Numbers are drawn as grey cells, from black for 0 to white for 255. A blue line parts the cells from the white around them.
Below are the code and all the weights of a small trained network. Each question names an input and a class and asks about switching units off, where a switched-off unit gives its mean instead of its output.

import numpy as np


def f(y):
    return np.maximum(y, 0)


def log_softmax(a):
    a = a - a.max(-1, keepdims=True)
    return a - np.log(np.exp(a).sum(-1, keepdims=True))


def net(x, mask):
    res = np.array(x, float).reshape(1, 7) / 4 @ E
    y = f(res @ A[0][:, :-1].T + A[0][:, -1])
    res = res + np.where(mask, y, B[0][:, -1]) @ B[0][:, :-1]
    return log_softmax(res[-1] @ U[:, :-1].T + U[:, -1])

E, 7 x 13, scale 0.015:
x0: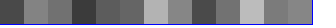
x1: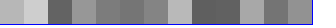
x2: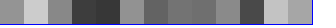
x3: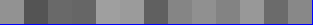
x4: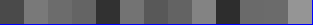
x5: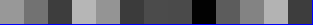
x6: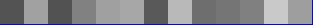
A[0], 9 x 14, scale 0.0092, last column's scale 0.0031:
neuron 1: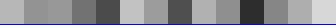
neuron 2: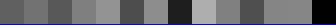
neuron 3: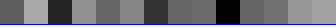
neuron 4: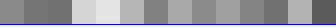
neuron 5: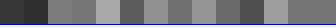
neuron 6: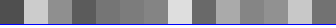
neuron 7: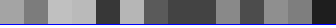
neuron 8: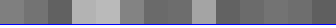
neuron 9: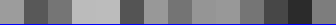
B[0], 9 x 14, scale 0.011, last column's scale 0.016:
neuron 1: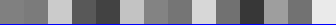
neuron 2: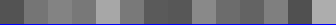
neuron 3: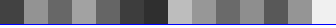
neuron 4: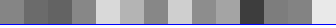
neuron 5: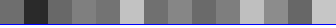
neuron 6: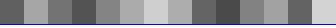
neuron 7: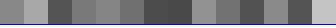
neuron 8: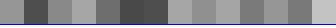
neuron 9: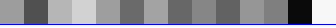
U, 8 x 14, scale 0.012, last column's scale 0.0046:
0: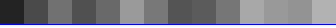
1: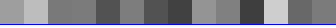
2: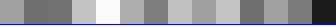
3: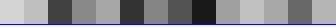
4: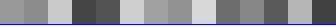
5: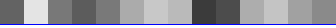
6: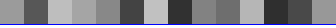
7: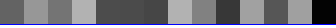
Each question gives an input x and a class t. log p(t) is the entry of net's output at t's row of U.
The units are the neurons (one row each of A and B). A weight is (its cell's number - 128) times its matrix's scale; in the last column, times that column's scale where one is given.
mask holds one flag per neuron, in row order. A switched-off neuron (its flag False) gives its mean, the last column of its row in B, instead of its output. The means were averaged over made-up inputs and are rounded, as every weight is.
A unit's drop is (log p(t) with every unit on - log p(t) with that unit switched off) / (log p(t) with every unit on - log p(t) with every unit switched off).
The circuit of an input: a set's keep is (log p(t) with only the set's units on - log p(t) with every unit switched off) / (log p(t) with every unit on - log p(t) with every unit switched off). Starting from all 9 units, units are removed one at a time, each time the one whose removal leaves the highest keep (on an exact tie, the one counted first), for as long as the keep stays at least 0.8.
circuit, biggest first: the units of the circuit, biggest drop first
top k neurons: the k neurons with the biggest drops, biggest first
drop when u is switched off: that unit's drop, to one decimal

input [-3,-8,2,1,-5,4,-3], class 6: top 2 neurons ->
neuron 9; neuron 4
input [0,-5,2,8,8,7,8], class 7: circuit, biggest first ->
neuron 3
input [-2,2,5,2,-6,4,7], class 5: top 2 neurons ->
neuron 6; neuron 9
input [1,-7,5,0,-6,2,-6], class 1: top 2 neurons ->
neuron 7; neuron 1
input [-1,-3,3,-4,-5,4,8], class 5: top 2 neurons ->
neuron 9; neuron 6
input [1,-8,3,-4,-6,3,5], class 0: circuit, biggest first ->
neuron 4; neuron 5
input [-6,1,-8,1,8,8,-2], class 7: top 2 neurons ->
neuron 3; neuron 8
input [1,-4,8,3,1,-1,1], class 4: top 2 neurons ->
neuron 1; neuron 9
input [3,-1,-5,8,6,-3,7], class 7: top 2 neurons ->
neuron 3; neuron 1
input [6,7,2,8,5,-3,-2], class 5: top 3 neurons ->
neuron 6; neuron 8; neuron 9
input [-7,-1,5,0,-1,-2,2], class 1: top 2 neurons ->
neuron 7; neuron 5
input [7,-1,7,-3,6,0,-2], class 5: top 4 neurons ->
neuron 6; neuron 8; neuron 9; neuron 1
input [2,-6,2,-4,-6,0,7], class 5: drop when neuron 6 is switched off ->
0.2
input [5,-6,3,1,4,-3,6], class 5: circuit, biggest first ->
neuron 6
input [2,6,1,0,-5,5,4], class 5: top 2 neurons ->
neuron 9; neuron 6
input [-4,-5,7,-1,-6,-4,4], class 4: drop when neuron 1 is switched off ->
0.1
